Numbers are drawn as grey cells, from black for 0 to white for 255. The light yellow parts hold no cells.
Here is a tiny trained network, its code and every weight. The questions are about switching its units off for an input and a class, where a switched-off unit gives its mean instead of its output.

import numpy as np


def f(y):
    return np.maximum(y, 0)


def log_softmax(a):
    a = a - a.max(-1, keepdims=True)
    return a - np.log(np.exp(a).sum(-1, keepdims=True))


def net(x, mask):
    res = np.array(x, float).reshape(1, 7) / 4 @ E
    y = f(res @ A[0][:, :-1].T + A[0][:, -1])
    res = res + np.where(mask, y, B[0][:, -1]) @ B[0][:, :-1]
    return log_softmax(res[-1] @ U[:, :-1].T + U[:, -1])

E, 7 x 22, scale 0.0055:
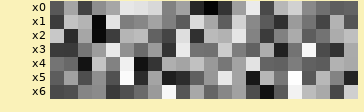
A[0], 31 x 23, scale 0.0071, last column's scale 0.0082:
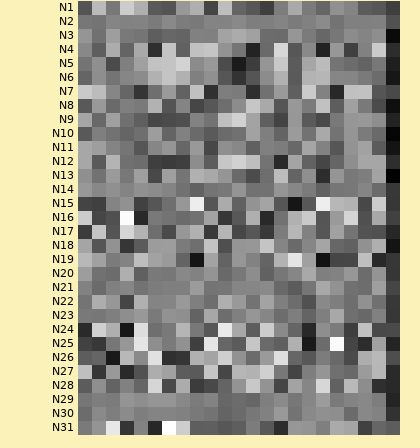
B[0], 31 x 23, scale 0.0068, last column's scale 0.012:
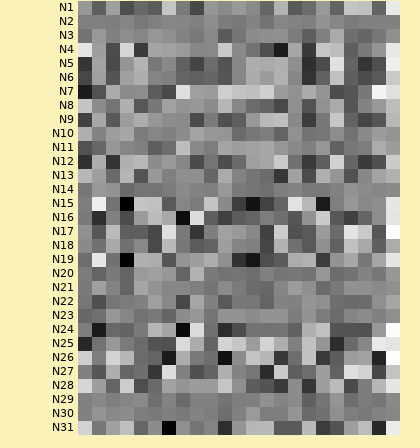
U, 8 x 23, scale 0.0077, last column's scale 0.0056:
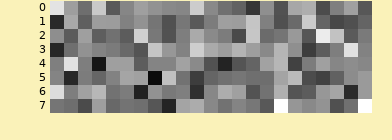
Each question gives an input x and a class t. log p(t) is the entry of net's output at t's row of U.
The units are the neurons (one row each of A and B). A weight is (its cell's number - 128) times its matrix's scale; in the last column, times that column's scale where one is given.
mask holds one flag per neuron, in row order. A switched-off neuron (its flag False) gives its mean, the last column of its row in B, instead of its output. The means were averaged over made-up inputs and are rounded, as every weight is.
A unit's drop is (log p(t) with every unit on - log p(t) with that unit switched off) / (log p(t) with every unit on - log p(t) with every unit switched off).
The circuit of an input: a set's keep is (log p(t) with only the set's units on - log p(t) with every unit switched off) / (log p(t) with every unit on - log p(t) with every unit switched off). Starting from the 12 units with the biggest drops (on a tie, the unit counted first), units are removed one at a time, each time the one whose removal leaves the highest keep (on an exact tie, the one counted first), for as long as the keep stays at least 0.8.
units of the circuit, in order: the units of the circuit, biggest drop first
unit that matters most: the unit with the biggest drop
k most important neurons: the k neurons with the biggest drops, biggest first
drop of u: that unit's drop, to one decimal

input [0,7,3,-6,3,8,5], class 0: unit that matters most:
N28
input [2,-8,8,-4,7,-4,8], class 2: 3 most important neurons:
[N27 N18 N19]
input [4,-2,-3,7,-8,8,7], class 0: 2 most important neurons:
[N28 N26]
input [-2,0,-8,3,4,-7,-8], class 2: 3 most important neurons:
[N17 N1 N15]
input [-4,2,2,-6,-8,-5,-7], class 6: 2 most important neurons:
[N31 N15]
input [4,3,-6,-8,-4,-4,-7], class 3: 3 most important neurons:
[N7 N15 N11]
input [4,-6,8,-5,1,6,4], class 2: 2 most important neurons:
[N27 N18]
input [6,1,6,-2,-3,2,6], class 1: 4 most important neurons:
[N5 N6 N17 N19]
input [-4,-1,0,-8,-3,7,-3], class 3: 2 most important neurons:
[N7 N4]
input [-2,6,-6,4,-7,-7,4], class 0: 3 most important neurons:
[N4 N26 N13]
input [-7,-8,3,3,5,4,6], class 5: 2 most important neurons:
[N16 N5]
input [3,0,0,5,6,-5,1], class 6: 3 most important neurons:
[N26 N28 N7]
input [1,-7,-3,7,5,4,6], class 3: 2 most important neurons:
[N25 N24]
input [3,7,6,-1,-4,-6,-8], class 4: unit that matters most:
N19
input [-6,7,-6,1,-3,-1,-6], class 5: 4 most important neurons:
[N24 N15 N5 N22]
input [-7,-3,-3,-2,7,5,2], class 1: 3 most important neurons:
[N12 N9 N31]
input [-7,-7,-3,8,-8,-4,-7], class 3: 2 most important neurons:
[N25 N26]
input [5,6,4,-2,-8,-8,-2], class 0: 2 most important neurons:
[N4 N26]
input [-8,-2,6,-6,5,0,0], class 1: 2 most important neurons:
[N12 N9]
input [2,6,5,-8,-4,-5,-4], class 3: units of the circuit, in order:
[N7]
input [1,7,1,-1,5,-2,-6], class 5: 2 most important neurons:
[N24 N15]
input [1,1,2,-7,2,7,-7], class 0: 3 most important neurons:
[N28 N8 N25]
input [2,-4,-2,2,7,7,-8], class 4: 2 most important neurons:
[N19 N4]
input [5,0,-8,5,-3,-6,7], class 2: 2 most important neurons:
[N17 N1]
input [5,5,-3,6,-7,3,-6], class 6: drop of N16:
0.1
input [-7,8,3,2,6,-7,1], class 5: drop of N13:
-0.1
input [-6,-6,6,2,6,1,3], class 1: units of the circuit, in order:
[N12]
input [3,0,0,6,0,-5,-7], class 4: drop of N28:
0.2
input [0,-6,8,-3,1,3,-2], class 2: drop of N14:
0.0
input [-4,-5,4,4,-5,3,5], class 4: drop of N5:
0.1
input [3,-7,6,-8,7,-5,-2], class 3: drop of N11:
0.1
